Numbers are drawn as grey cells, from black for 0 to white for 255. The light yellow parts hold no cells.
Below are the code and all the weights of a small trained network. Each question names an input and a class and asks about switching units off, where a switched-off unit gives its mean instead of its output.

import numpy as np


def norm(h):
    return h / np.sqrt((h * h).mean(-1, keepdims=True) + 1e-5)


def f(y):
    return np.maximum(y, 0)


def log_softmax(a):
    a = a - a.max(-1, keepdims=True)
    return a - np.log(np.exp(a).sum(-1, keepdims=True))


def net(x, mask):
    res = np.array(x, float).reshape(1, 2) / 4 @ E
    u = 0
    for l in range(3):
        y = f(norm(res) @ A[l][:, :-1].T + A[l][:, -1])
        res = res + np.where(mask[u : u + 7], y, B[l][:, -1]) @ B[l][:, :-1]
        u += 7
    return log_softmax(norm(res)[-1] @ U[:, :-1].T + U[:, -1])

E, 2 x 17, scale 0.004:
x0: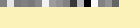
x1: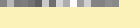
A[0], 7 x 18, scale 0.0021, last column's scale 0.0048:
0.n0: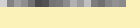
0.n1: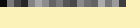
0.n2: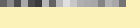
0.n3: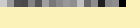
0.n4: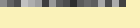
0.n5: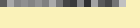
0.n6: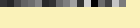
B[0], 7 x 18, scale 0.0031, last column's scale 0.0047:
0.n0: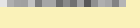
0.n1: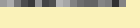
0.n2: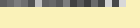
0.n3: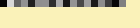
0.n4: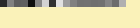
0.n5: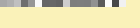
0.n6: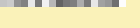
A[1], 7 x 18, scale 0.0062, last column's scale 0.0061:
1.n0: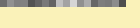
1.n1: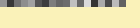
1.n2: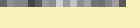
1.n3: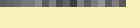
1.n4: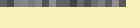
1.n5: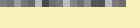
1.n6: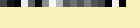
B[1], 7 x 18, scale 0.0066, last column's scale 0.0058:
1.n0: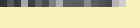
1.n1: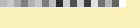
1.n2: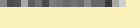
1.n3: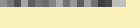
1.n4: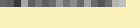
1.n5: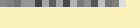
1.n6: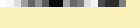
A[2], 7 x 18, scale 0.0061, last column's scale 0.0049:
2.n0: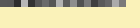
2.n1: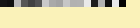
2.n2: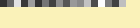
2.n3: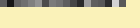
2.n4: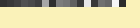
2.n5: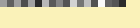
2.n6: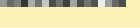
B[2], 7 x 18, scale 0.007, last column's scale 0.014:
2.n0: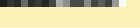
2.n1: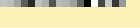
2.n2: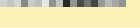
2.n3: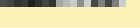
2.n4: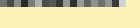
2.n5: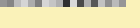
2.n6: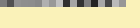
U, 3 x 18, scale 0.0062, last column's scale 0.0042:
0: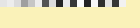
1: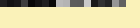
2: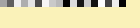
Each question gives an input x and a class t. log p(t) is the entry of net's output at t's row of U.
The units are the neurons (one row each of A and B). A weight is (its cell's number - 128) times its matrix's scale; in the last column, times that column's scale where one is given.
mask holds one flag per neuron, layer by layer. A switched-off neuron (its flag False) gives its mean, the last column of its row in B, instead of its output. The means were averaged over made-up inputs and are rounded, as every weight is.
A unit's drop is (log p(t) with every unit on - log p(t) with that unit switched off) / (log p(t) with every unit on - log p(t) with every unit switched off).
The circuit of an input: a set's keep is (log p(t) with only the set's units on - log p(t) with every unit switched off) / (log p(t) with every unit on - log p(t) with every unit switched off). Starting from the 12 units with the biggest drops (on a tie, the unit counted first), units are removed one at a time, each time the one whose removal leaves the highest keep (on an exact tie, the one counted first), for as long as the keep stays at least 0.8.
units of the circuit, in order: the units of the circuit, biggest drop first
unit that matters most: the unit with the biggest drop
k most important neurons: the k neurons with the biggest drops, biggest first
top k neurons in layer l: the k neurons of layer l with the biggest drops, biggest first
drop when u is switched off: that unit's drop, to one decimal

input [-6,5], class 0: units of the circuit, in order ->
(1.n1, 2.n0)
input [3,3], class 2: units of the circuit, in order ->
(2.n0, 2.n4)
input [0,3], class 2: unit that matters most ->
0.n2
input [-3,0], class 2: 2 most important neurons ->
(0.n6, 1.n1)
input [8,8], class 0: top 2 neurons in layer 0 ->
(0.n2, 0.n4)
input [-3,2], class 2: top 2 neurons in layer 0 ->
(0.n6, 0.n0)
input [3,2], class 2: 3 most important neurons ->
(1.n1, 0.n6, 1.n0)
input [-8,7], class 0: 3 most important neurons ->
(1.n1, 2.n0, 2.n3)
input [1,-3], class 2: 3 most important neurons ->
(0.n5, 1.n5, 1.n0)
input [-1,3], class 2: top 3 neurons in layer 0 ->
(0.n2, 0.n0, 0.n4)
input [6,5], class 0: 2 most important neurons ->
(2.n0, 2.n3)
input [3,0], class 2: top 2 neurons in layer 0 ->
(0.n5, 0.n6)
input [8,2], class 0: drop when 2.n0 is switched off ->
0.6
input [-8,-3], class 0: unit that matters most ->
1.n1
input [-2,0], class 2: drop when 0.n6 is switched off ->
1.1
